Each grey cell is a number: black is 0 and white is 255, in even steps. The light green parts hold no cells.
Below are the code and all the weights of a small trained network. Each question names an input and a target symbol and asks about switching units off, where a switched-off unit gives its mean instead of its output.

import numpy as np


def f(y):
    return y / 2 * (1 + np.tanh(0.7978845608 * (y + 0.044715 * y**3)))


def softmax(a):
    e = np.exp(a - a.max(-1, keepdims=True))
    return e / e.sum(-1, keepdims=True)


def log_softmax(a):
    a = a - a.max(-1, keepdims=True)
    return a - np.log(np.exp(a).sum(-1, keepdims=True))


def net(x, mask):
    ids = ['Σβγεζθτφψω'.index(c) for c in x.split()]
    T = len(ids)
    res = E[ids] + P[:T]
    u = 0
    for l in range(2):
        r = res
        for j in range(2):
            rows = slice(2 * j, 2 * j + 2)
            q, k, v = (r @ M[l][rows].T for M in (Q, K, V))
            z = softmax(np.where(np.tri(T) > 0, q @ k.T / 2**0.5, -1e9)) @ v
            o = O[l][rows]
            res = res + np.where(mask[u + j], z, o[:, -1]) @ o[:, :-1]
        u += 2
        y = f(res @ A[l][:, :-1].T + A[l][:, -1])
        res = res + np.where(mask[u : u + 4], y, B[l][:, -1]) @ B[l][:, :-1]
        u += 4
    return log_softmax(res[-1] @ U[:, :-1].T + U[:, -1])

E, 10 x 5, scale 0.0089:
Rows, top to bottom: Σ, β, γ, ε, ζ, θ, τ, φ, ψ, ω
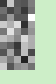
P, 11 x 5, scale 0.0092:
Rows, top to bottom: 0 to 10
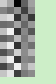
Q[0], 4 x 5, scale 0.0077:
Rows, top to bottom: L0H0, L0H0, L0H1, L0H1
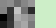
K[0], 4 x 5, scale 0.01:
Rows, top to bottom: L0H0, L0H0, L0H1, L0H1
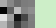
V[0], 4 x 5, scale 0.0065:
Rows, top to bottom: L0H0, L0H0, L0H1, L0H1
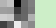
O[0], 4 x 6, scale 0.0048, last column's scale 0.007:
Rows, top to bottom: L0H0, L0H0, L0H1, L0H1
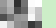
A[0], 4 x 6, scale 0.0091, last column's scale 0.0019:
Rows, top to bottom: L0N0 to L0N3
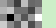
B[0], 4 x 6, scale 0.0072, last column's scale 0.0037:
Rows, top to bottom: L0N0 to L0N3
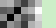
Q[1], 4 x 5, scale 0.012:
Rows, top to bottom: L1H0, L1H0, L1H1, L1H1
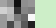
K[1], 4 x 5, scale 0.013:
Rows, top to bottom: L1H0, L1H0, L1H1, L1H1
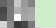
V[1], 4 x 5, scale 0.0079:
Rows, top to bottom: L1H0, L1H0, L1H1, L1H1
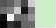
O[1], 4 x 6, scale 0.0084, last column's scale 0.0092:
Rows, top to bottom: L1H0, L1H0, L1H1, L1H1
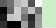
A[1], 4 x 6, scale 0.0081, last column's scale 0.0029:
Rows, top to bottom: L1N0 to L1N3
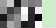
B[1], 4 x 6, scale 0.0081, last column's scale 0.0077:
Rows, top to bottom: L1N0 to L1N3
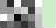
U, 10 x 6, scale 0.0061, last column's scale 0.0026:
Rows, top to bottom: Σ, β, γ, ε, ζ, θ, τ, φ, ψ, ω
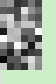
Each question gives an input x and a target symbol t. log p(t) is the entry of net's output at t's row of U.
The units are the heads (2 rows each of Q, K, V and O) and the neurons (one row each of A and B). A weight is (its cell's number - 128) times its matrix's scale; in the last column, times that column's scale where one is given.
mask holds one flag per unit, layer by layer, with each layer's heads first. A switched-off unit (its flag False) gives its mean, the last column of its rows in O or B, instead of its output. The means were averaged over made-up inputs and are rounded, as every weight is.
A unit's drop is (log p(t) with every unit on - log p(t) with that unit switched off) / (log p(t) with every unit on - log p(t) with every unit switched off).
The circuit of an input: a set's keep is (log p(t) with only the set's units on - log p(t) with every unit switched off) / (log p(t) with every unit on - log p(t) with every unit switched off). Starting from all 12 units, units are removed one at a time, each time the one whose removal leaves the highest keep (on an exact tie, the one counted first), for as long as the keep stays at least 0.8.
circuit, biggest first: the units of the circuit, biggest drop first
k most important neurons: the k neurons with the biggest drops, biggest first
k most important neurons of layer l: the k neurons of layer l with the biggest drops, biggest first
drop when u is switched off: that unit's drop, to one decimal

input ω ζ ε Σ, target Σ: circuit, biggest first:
(L1N2, L1H1, L1N3)
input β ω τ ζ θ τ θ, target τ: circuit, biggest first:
(L0H1, L1H1, L1N1)
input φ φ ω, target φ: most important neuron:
(L0N3)
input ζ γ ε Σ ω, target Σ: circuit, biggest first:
(L1H1, L1N2, L1N3)
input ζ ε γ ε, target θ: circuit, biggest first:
(L1H1, L0N1)
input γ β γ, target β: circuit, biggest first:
(L1H1, L0N2, L1N1)
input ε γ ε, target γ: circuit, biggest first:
(L1H0, L1N2, L1H1, L1N0)
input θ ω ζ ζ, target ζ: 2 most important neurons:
(L0N1, L0N2)
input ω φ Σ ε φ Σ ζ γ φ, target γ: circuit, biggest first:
(L1N2, L1H1)
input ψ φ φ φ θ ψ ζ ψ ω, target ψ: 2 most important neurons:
(L0N3, L0N1)
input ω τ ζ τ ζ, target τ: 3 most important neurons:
(L1N0, L1N1, L0N3)
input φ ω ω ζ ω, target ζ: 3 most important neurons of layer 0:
(L0N3, L0N2, L0N1)
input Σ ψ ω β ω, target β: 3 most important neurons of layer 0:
(L0N2, L0N1, L0N3)
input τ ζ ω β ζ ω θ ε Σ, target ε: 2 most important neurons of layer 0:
(L0N1, L0N3)
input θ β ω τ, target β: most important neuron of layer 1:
(L1N1)
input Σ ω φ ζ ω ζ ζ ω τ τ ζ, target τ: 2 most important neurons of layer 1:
(L1N0, L1N1)
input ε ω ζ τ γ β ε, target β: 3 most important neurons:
(L0N2, L0N1, L1N1)
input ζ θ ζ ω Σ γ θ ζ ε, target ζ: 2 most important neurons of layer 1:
(L1N2, L1N3)
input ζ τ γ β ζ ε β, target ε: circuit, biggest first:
(L1H1, L1H0, L0N1, L1N0)
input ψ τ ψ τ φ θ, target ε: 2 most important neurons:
(L1N0, L0N1)
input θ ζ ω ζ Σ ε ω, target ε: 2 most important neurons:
(L0N1, L1N3)
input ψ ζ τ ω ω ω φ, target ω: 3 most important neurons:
(L0N3, L1N0, L0N1)
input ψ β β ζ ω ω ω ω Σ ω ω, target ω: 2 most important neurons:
(L0N3, L0N1)
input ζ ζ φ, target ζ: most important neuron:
(L0N3)
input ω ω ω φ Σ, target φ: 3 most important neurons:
(L1N0, L1N3, L0N3)
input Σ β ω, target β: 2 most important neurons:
(L0N2, L1N1)
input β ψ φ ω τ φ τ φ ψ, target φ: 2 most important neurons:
(L1N0, L1N3)
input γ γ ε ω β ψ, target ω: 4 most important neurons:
(L0N2, L0N1, L1N1, L0N3)
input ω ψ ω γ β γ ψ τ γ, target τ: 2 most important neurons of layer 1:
(L1N0, L1N1)
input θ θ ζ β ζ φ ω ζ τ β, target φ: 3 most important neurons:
(L0N2, L1N3, L0N1)
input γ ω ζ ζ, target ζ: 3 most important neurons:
(L0N1, L0N2, L1N3)
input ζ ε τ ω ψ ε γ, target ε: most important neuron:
(L0N1)
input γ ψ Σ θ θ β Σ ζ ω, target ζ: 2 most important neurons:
(L0N3, L0N1)
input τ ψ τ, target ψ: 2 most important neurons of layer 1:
(L1N2, L1N1)
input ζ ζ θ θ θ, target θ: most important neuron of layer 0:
(L0N0)
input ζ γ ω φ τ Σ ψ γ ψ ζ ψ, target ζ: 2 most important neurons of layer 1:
(L1N2, L1N3)
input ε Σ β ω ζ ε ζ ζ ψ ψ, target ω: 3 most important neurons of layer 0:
(L0N2, L0N1, L0N3)
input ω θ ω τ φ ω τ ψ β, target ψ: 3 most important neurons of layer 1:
(L1N2, L1N1, L1N0)
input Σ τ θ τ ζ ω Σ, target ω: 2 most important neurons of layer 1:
(L1N0, L1N1)
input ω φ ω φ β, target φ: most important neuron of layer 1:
(L1N0)
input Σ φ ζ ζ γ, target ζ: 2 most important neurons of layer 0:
(L0N2, L0N1)
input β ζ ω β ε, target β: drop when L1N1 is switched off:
0.1
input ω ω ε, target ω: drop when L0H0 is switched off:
0.1
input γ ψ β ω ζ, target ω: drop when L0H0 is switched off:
0.2
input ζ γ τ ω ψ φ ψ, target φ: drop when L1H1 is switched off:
0.6
